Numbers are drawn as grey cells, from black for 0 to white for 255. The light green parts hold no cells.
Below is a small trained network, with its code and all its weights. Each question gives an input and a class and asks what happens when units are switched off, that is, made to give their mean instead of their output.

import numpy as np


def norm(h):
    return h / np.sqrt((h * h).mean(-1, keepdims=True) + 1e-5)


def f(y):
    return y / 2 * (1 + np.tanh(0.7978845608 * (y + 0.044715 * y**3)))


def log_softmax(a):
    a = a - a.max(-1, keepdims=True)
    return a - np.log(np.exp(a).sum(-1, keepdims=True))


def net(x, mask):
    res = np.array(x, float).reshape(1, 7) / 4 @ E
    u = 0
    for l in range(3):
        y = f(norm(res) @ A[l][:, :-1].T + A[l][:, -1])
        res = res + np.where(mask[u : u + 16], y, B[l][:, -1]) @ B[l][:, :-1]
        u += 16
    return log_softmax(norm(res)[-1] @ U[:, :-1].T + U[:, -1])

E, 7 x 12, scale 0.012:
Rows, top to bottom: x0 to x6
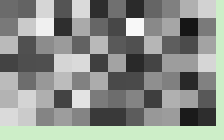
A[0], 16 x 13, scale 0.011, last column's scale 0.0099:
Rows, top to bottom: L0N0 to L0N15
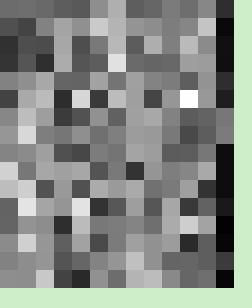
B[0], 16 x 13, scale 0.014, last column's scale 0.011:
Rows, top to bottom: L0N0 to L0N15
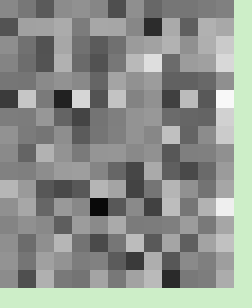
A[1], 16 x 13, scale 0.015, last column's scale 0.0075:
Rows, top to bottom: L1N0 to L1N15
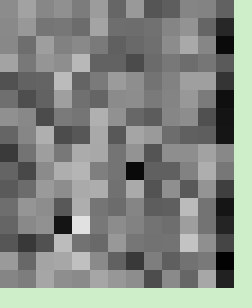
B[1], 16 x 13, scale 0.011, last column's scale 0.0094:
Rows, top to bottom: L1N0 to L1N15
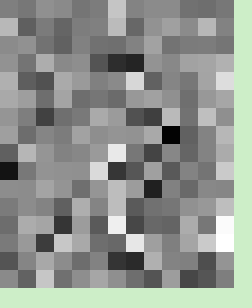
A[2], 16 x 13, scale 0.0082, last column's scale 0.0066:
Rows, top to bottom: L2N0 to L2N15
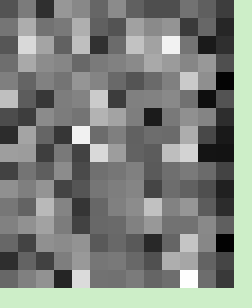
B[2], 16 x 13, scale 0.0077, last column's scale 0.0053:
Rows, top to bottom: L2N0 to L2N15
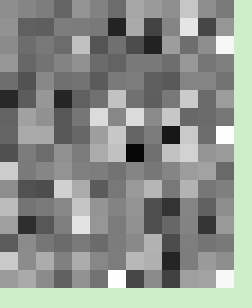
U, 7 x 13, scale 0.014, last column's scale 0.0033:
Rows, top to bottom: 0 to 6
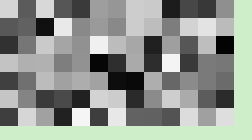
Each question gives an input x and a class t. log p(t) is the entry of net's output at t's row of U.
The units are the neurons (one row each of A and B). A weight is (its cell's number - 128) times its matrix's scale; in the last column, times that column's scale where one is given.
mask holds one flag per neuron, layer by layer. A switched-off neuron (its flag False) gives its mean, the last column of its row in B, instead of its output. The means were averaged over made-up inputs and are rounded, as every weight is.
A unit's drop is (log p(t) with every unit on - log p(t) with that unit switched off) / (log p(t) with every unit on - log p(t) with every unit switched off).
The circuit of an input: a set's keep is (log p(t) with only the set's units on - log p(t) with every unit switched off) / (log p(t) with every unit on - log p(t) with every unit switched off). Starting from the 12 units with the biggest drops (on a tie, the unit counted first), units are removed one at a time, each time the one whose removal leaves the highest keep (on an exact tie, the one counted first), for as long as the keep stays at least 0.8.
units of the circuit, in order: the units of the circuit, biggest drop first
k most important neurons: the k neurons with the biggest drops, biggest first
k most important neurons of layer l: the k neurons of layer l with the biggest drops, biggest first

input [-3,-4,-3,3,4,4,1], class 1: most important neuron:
L0N5
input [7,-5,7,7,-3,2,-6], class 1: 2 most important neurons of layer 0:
L0N3; L0N2
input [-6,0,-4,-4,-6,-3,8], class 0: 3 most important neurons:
L0N6; L0N15; L1N7
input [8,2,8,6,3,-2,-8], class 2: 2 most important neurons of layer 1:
L1N8; L1N10
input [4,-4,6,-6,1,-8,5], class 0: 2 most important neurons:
L0N11; L0N14
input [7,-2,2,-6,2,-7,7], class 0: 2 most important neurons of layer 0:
L0N11; L0N6
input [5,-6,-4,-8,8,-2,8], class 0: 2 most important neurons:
L0N11; L0N6
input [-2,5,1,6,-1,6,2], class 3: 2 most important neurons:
L0N11; L0N13
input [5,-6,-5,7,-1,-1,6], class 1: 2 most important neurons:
L0N3; L1N13
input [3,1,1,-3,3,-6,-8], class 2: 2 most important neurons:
L0N1; L1N8
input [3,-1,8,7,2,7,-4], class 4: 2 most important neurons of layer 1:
L1N9; L1N14
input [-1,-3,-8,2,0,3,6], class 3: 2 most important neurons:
L0N11; L0N7
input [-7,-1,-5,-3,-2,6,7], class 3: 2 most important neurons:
L0N13; L0N11
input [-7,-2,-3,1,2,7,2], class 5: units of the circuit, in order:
L0N10
